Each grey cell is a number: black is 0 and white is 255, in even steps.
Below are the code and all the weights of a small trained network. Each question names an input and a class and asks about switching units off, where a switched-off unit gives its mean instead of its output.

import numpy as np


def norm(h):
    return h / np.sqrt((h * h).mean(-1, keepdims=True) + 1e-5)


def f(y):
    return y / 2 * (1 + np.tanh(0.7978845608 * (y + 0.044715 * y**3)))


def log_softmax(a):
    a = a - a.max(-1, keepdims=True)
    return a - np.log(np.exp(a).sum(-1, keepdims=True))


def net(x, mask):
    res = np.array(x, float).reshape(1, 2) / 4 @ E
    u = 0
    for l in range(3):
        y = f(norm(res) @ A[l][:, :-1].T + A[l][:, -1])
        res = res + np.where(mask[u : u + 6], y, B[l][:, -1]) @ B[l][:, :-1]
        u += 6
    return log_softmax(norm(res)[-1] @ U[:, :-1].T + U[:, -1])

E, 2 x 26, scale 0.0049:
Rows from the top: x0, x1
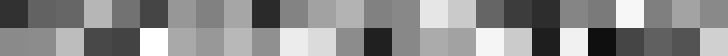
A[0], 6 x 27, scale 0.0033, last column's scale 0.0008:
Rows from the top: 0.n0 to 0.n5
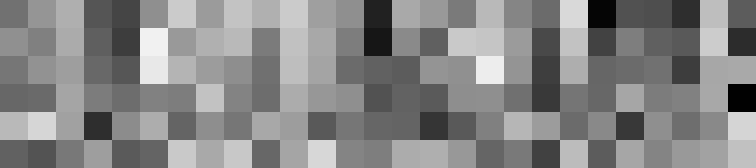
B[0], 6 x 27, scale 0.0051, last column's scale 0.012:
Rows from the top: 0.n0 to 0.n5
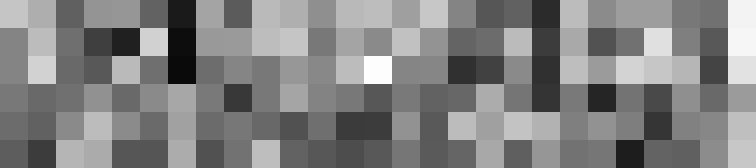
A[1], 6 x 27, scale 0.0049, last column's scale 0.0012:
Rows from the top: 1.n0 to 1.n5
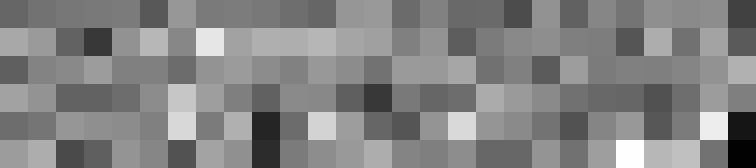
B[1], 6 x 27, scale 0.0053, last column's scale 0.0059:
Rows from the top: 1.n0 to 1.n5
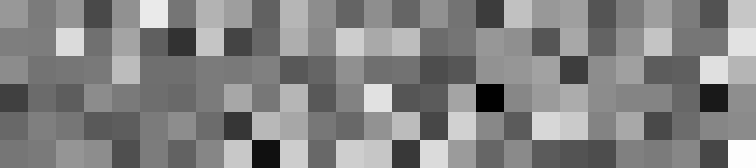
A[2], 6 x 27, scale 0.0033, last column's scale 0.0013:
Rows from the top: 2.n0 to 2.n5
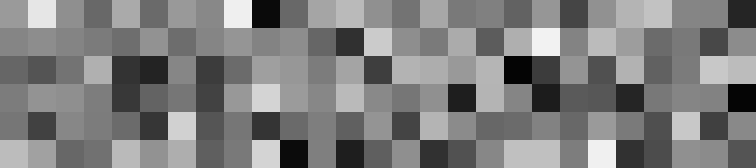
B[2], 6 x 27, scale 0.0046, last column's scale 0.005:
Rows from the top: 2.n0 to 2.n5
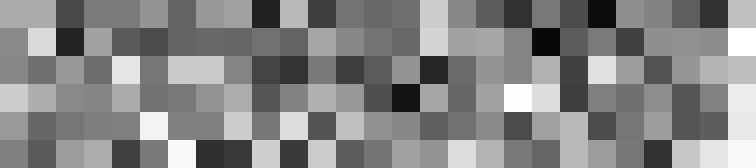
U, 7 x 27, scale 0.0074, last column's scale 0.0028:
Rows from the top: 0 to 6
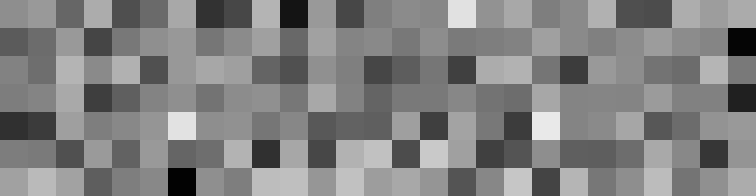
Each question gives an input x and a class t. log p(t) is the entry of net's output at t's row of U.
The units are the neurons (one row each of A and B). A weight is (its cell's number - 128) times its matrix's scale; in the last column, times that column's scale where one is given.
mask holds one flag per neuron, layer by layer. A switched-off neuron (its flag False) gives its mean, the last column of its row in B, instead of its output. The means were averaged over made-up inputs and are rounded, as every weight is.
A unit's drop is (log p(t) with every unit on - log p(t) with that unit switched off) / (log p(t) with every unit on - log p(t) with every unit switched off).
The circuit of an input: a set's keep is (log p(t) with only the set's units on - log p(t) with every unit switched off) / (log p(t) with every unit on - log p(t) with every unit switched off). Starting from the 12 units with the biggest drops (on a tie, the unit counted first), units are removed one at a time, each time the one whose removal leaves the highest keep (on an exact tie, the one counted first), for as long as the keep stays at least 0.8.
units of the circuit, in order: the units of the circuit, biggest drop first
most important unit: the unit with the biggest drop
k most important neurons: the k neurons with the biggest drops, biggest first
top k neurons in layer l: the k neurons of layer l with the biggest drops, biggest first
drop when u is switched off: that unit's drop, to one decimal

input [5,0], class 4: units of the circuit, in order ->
[0.n1 0.n0 0.n2]
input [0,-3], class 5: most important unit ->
0.n5
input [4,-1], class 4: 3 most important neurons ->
[0.n2 0.n1 0.n0]
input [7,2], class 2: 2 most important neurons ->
[0.n5 2.n2]
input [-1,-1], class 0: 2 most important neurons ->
[0.n2 1.n5]
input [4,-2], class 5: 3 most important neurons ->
[1.n0 0.n4 0.n1]
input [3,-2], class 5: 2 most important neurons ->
[0.n4 1.n0]
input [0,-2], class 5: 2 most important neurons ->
[0.n5 0.n1]
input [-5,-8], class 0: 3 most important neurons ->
[0.n2 0.n0 0.n1]
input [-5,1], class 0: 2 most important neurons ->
[0.n4 1.n5]
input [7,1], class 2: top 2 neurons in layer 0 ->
[0.n4 0.n5]
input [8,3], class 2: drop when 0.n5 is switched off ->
0.7
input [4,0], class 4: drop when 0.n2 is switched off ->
0.2
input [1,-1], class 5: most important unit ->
0.n4
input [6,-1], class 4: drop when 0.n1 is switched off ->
0.3
